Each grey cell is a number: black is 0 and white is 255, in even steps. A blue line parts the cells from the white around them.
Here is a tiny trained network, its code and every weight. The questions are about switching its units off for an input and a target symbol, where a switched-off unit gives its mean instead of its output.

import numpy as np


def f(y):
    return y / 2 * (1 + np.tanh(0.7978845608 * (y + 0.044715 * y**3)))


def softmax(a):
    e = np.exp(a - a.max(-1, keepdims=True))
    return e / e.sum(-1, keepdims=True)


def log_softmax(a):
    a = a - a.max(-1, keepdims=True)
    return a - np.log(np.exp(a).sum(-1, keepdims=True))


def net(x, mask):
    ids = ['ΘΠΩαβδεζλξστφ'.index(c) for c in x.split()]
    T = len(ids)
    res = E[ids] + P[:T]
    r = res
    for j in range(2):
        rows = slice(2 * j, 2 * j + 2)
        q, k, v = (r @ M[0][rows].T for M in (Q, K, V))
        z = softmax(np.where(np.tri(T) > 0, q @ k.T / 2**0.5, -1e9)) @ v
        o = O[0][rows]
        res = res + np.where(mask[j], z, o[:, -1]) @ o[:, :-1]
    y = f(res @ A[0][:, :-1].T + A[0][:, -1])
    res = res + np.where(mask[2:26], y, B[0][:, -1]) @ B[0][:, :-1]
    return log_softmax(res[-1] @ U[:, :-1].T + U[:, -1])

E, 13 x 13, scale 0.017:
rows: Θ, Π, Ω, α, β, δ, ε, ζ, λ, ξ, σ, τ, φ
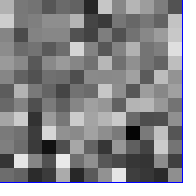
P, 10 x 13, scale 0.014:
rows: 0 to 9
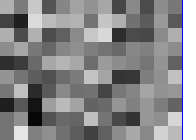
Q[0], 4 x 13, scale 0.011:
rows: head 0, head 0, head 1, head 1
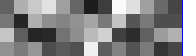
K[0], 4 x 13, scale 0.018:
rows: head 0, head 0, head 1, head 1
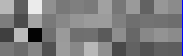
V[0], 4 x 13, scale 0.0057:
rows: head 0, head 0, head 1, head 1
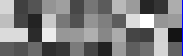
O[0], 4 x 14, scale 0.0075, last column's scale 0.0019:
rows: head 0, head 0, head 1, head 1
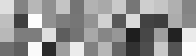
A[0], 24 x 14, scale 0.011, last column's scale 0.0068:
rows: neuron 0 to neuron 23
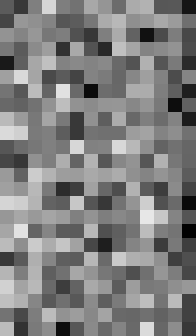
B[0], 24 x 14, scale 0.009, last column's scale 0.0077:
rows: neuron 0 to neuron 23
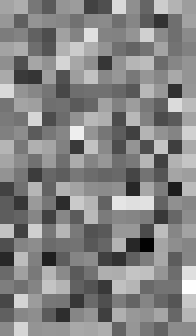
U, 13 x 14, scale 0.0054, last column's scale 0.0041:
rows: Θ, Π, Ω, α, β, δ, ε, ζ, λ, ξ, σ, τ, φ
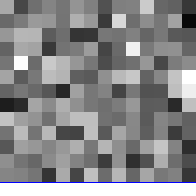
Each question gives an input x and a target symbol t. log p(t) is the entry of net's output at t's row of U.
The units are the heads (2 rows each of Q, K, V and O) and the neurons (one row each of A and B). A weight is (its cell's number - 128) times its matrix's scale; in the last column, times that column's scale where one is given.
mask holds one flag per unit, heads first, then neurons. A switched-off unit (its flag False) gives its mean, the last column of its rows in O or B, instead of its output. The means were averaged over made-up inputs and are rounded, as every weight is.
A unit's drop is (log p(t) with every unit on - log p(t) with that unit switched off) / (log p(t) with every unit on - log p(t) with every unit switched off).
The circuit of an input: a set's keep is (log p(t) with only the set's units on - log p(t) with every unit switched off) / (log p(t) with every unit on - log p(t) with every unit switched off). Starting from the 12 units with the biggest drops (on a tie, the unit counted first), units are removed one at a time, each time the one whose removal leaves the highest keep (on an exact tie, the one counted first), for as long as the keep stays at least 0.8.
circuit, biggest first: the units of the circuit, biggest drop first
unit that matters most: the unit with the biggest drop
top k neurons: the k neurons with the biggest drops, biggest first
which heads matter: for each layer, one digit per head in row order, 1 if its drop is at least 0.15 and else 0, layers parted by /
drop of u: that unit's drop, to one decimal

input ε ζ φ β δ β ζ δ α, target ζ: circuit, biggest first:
(head 0; neuron 13)
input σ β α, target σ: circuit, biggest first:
(head 1; neuron 19)
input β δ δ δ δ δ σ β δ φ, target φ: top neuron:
(neuron 2)
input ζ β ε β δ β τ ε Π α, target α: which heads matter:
01
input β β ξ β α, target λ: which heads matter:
00
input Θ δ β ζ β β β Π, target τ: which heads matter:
00
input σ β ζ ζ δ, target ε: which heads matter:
00
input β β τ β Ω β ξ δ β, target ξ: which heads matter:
01
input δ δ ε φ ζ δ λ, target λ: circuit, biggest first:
(neuron 8; head 1; neuron 16; neuron 9)
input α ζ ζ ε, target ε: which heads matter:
10
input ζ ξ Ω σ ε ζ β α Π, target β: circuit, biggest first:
(neuron 21; neuron 23; head 1)
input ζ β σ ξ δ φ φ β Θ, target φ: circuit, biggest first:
(head 0; neuron 15)
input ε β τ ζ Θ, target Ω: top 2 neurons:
(neuron 6; neuron 7)
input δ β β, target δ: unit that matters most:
neuron 20
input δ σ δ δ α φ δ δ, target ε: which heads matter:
01
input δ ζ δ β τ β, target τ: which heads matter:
10
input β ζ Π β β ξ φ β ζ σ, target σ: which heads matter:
01
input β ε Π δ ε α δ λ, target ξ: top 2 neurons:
(neuron 10; neuron 22)
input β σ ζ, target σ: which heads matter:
11
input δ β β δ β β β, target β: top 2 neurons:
(neuron 21; neuron 9)
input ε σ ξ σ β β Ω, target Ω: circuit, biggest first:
(head 1; neuron 6; head 0; neuron 21)
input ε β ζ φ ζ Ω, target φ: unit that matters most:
head 0
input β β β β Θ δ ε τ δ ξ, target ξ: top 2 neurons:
(neuron 22; neuron 9)
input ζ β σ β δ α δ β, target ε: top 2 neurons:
(neuron 12; neuron 20)
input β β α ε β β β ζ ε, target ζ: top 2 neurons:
(neuron 13; neuron 20)
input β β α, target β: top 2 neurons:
(neuron 21; neuron 23)
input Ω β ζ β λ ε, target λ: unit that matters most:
head 1
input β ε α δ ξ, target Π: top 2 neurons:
(neuron 22; neuron 4)
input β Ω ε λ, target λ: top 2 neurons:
(neuron 8; neuron 16)
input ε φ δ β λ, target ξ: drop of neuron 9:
0.1
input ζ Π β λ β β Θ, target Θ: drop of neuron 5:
0.2
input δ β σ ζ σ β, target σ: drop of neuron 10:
0.0
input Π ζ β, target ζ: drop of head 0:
0.6
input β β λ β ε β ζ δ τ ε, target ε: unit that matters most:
head 0
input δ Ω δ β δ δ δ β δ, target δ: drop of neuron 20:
0.2
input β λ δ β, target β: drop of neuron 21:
0.3
